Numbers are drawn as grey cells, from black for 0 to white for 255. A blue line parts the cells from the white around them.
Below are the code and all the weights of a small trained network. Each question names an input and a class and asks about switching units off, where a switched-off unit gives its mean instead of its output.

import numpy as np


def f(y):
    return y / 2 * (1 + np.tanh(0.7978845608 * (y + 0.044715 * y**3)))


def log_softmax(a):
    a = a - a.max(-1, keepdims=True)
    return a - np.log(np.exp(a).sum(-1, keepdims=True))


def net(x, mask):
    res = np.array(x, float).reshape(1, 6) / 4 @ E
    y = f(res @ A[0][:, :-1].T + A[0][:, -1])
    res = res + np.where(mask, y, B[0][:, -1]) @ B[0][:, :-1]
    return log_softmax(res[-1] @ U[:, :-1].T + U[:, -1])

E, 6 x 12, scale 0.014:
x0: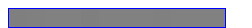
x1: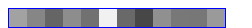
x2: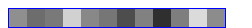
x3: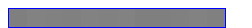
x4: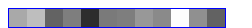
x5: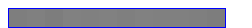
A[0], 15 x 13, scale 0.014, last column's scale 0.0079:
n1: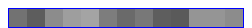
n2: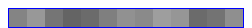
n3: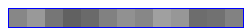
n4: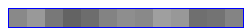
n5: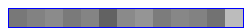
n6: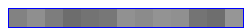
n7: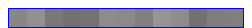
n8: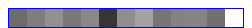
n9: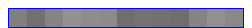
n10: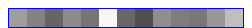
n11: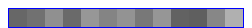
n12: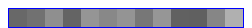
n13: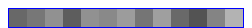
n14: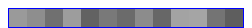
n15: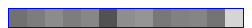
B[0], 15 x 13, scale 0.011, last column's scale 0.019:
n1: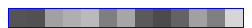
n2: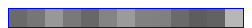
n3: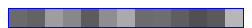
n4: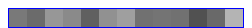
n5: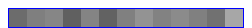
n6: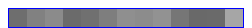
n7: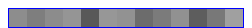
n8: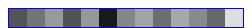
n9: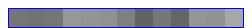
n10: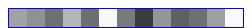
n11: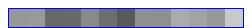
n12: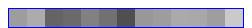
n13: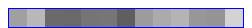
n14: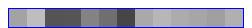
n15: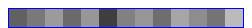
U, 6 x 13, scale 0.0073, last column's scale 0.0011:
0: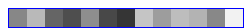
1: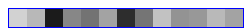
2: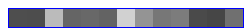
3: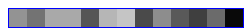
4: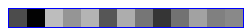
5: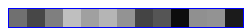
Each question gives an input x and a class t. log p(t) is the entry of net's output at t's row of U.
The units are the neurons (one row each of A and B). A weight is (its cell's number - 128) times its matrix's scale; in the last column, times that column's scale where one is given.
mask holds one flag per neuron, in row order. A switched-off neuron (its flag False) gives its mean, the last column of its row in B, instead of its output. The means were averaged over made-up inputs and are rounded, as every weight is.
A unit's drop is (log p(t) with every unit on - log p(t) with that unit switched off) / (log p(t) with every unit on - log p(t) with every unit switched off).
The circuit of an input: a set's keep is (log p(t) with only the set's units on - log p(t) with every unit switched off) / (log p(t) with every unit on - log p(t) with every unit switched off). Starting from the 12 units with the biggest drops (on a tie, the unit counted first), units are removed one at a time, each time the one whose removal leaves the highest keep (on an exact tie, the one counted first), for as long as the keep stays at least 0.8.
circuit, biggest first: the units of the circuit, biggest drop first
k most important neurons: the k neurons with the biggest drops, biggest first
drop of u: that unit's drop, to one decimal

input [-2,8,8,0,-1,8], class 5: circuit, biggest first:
(n1)
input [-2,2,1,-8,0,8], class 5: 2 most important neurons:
(n13, n12)
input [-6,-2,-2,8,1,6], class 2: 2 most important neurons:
(n14, n12)
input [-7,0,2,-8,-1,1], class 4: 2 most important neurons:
(n10, n13)
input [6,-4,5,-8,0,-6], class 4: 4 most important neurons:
(n13, n12, n11, n1)
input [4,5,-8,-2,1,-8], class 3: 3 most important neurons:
(n3, n4, n2)
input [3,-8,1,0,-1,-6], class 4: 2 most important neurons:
(n13, n14)
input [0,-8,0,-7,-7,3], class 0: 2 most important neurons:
(n12, n11)
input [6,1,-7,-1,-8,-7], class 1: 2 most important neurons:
(n8, n15)
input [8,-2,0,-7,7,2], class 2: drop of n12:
0.2
